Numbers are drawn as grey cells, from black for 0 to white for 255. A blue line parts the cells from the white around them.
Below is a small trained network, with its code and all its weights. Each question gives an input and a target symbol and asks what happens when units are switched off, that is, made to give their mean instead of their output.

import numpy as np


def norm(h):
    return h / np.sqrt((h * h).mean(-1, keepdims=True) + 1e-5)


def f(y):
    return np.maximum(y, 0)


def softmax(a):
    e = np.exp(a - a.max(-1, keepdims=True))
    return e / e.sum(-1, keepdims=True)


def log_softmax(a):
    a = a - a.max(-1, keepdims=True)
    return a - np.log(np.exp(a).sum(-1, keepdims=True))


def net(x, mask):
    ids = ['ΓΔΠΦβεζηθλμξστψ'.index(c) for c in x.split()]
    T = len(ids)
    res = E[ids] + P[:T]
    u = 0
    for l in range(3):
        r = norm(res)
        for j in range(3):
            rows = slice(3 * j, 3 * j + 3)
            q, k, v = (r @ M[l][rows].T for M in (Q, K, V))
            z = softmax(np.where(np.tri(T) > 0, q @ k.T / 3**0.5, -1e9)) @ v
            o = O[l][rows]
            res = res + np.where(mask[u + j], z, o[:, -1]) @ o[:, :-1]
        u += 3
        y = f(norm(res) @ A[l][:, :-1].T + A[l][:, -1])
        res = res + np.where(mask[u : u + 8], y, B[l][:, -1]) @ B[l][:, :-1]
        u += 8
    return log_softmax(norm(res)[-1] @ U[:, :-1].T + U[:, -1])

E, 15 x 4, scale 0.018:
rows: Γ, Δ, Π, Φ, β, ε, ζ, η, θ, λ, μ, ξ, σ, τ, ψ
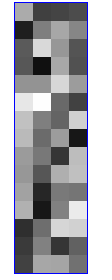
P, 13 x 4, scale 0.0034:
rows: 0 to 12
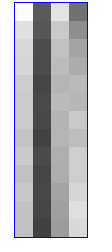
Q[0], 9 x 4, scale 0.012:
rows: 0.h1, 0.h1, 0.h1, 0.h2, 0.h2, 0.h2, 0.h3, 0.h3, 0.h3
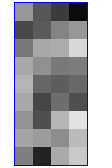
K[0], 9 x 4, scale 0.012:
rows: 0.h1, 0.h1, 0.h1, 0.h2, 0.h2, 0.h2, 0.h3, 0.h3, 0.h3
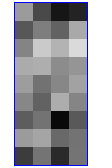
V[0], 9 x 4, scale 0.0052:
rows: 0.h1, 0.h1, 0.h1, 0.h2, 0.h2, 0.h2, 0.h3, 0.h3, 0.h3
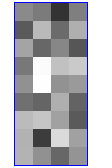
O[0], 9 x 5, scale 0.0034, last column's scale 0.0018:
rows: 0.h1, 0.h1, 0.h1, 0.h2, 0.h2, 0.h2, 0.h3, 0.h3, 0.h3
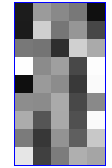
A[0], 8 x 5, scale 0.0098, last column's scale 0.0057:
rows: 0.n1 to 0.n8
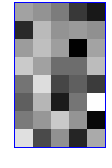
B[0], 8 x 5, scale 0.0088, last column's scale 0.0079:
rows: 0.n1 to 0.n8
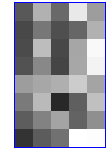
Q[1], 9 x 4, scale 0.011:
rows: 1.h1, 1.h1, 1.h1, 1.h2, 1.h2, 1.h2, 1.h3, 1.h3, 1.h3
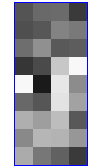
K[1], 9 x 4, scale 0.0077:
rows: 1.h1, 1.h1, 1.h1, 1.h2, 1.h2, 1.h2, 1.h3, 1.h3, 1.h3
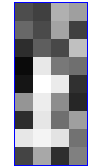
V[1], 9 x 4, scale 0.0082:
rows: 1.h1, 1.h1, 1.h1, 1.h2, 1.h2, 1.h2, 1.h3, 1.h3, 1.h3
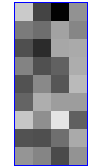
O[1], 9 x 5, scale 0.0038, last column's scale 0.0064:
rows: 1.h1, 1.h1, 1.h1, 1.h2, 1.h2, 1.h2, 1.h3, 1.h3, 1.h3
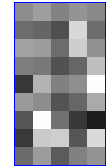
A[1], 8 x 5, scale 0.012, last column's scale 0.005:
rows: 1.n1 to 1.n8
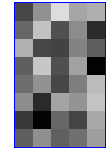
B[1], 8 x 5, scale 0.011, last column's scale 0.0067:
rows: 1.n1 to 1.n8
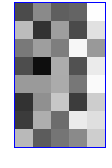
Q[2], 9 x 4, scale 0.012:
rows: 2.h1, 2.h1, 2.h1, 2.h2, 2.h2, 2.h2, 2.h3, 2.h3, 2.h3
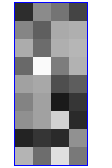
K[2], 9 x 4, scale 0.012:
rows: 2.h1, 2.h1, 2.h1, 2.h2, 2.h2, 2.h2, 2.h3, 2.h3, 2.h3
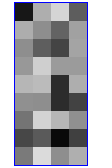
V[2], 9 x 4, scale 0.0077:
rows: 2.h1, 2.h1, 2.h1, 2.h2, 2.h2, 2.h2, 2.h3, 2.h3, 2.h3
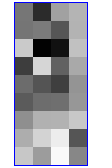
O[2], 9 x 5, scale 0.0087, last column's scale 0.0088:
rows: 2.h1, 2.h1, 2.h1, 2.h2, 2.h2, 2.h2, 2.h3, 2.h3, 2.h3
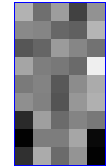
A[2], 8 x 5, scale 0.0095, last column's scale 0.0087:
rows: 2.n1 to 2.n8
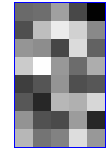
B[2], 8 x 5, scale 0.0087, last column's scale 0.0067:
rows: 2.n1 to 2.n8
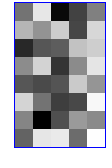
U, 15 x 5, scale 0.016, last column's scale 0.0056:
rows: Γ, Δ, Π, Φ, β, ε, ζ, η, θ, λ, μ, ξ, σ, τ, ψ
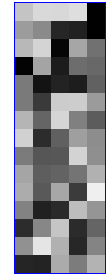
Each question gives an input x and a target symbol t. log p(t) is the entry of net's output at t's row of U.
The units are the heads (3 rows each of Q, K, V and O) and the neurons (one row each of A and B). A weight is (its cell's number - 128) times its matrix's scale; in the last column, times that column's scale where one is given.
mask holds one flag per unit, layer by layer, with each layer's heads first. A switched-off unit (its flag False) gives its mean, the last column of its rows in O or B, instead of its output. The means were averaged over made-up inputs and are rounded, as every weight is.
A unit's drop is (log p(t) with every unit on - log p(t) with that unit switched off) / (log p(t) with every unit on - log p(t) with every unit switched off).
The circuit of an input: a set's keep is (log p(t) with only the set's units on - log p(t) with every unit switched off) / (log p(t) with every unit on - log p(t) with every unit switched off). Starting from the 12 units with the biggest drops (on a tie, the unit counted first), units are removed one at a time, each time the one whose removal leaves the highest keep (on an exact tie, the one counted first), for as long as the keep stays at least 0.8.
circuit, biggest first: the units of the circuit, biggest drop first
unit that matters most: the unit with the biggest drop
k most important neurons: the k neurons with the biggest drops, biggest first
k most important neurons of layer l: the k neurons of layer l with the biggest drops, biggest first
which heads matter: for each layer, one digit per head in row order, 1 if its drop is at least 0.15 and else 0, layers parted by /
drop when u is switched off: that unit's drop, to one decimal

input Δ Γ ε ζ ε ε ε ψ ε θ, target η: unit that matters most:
0.n8
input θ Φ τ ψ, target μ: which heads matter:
000 / 000 / 001
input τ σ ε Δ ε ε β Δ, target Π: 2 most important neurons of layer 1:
[1.n6 1.n4]
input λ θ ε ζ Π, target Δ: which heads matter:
000 / 000 / 100
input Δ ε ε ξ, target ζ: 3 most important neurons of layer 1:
[1.n6 1.n4 1.n3]
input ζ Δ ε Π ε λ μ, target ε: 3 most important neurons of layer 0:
[0.n8 0.n5 0.n3]
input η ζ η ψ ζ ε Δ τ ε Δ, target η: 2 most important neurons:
[0.n6 0.n2]
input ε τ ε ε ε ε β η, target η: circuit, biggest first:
[2.h3 0.n8]
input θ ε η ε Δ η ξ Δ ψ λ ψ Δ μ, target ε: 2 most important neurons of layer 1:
[1.n7 1.n3]
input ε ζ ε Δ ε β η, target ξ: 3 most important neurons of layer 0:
[0.n8 0.n3 0.n5]
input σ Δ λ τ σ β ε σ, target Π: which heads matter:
001 / 001 / 101
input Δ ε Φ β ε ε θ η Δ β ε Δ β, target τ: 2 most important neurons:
[1.n4 0.n6]
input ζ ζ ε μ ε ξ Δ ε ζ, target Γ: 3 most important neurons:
[0.n3 2.n8 1.n1]
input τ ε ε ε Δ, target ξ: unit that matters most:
0.h3
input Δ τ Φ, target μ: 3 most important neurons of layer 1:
[1.n6 1.n4 1.n7]
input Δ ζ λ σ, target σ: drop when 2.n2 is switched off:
0.2
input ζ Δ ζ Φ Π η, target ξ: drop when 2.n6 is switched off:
0.2
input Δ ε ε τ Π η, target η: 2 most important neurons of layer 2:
[2.n6 2.n8]
